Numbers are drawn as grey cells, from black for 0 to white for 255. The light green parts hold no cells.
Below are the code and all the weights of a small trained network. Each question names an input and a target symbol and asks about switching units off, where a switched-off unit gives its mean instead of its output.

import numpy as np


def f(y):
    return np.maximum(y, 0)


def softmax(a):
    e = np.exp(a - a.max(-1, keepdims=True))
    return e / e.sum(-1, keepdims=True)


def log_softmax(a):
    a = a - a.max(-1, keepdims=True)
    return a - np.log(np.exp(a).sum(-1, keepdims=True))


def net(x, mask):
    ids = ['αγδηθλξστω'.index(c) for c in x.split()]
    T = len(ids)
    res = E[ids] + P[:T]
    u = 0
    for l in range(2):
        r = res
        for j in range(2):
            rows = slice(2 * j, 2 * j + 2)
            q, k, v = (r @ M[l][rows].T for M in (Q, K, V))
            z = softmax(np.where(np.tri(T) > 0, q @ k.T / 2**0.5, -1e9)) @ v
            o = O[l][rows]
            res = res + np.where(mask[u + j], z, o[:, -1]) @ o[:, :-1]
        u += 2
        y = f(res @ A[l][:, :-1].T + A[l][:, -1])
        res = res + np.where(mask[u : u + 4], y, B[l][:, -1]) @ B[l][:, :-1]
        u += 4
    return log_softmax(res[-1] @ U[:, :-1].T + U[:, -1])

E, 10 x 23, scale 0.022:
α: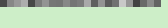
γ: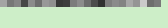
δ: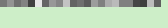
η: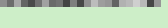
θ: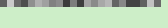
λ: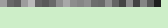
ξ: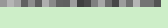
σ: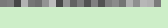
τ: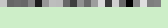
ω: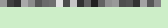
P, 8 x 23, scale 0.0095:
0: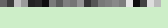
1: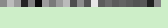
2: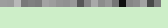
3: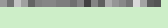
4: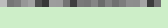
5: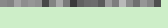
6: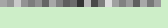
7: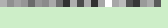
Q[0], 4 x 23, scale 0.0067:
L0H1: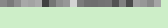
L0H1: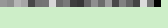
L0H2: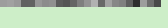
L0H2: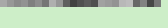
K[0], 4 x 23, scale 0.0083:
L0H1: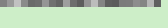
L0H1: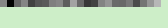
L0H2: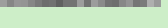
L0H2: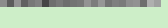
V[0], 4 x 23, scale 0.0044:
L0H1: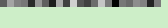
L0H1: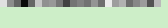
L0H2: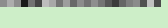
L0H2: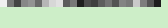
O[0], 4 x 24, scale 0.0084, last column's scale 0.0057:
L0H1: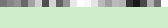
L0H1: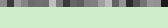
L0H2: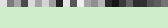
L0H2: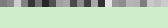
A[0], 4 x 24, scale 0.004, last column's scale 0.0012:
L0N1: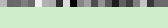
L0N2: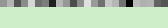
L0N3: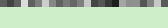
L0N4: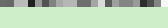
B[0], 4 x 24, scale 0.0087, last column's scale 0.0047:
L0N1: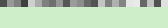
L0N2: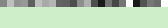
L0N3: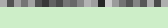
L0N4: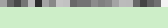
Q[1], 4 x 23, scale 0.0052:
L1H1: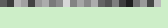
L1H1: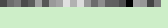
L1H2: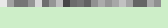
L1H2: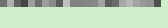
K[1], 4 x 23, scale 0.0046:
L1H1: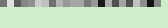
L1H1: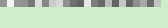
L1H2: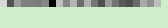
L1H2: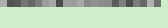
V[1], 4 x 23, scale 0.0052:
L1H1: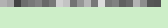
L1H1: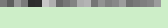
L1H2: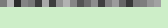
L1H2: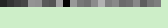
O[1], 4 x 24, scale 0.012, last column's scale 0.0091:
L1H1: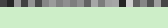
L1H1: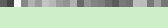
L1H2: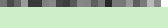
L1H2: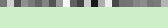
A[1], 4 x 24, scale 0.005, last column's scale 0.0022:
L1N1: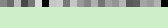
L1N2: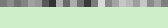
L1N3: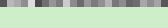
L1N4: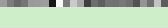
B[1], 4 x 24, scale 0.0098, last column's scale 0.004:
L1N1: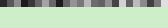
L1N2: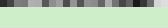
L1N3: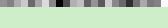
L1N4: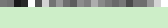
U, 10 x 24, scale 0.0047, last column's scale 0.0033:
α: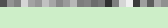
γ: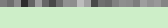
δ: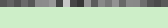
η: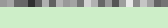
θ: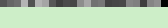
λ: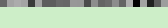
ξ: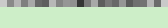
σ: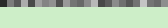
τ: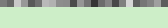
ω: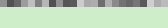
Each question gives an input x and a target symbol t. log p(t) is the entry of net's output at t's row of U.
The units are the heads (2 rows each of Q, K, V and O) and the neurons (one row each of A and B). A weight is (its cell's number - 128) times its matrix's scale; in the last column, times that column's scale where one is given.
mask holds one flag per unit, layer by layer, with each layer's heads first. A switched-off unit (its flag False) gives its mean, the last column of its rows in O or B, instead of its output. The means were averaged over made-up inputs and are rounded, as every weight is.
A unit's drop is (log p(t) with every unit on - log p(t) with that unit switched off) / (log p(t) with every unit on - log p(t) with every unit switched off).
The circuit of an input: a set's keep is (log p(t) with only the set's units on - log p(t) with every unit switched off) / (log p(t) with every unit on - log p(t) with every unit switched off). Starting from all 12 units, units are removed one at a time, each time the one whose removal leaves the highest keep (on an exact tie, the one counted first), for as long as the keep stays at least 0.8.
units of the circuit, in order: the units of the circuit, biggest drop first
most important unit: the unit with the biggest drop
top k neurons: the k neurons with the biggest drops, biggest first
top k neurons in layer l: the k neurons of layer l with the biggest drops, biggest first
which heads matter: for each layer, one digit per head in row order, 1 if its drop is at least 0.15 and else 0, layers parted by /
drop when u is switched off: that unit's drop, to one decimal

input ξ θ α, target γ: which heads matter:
11 / 01
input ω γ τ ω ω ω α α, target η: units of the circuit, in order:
L0H2, L1H2
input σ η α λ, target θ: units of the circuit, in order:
L0H1, L1H1, L1H2
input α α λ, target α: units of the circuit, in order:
L0H2, L0N1, L1H1
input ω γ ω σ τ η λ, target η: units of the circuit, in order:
L0H2, L1H2
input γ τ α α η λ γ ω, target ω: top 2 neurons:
L1N4, L1N3
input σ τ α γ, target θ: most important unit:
L0H1
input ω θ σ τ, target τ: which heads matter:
01 / 01
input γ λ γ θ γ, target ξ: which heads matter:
10 / 11
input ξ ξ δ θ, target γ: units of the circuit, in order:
L1N1, L1H2, L0H2, L0H1
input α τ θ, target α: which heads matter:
11 / 00
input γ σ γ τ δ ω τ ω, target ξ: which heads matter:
10 / 10
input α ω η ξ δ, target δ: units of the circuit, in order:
L0H2, L1H2
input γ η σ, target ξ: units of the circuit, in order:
L0H1, L1H1, L1H2
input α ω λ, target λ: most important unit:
L0H1
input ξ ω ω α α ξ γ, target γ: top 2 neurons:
L1N1, L0N2
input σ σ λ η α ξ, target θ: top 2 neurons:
L1N2, L0N3
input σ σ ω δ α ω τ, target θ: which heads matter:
10 / 01
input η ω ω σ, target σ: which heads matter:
10 / 10
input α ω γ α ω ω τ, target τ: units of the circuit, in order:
L0N2
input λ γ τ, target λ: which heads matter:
10 / 11
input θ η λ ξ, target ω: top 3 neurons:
L1N3, L0N1, L0N2
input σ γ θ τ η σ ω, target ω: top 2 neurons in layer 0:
L0N1, L0N2
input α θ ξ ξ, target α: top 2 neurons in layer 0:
L0N3, L0N1
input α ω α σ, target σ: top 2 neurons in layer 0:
L0N2, L0N4
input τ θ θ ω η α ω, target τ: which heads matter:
10 / 11
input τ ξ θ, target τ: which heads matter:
10 / 10
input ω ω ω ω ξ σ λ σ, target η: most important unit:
L0H2
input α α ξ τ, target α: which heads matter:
11 / 00
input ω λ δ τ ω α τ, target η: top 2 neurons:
L0N2, L1N2
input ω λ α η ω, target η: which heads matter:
01 / 01
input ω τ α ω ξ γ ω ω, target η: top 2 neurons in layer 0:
L0N2, L0N1
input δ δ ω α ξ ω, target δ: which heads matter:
11 / 11
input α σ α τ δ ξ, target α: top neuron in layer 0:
L0N3
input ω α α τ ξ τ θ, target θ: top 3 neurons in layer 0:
L0N2, L0N4, L0N1
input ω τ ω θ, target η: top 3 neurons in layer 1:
L1N2, L1N3, L1N4
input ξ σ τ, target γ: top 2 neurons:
L1N1, L0N1
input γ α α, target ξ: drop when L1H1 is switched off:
0.3
